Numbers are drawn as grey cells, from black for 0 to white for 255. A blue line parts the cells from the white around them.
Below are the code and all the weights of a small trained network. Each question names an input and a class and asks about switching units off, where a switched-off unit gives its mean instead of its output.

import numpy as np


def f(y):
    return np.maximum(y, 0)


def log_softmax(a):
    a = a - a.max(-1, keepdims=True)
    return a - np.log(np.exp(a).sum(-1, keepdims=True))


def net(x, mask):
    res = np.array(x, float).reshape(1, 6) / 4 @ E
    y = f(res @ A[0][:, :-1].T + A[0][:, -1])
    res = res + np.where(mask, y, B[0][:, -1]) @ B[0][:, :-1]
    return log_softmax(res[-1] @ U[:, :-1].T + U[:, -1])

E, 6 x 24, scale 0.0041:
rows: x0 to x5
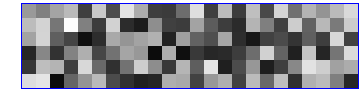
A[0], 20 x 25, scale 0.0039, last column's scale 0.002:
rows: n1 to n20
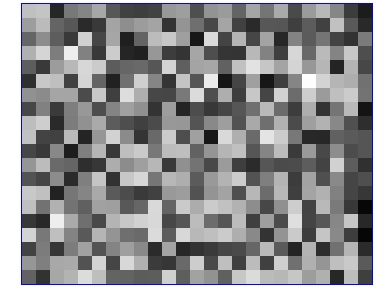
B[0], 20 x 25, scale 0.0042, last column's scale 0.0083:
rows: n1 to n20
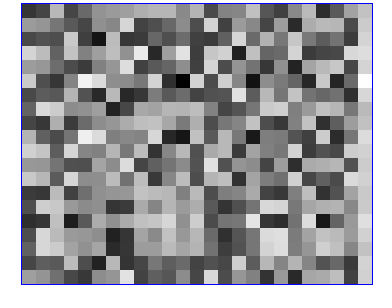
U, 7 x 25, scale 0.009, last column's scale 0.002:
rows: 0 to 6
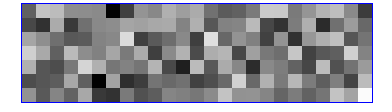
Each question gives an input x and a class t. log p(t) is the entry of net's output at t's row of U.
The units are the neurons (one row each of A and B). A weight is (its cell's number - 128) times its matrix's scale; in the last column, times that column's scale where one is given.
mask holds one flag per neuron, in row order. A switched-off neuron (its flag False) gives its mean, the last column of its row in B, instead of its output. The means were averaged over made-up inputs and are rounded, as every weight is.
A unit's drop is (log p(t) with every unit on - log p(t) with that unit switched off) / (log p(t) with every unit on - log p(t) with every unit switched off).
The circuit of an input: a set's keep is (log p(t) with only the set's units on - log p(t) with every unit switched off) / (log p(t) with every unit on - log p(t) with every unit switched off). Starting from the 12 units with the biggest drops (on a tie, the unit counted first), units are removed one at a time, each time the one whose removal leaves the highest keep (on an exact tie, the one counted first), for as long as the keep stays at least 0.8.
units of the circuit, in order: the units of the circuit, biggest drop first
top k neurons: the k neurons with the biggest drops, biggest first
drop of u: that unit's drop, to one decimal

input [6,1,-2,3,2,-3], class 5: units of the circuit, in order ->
(n7, n19)
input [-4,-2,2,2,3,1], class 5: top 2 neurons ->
(n3, n10)
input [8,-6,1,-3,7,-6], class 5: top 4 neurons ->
(n7, n19, n10, n4)
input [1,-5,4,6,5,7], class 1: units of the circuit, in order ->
(n14)
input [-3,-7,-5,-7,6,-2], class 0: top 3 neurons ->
(n17, n15, n4)
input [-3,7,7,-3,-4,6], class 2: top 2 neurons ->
(n2, n12)
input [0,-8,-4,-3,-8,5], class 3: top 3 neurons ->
(n11, n13, n6)
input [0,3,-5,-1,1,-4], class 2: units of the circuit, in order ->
(n5, n20)
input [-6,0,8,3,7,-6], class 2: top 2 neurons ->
(n12, n2)
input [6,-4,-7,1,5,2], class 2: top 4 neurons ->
(n5, n20, n3, n10)
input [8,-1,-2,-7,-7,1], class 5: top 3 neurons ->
(n19, n7, n6)
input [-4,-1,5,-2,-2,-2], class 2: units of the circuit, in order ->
(n12, n2)
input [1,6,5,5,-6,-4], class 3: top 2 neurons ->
(n4, n6)
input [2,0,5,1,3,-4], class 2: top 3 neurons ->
(n12, n2, n14)
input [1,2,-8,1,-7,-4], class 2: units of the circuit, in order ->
(n20)
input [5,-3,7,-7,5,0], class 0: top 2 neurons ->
(n17, n15)
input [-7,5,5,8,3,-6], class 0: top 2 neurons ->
(n18, n8)
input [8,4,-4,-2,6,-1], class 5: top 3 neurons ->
(n7, n19, n10)
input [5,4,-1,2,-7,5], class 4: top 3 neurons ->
(n10, n16, n3)
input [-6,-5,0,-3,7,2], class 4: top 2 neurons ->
(n6, n4)
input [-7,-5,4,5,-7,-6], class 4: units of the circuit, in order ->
(n10)
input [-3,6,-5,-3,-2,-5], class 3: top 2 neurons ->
(n4, n14)
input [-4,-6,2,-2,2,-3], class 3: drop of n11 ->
0.2
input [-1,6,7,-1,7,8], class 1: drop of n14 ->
0.3
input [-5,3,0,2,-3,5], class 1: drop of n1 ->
0.3
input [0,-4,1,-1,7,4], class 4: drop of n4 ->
0.1
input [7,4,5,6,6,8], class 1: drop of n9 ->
0.4
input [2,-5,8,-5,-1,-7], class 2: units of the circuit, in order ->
(n2)
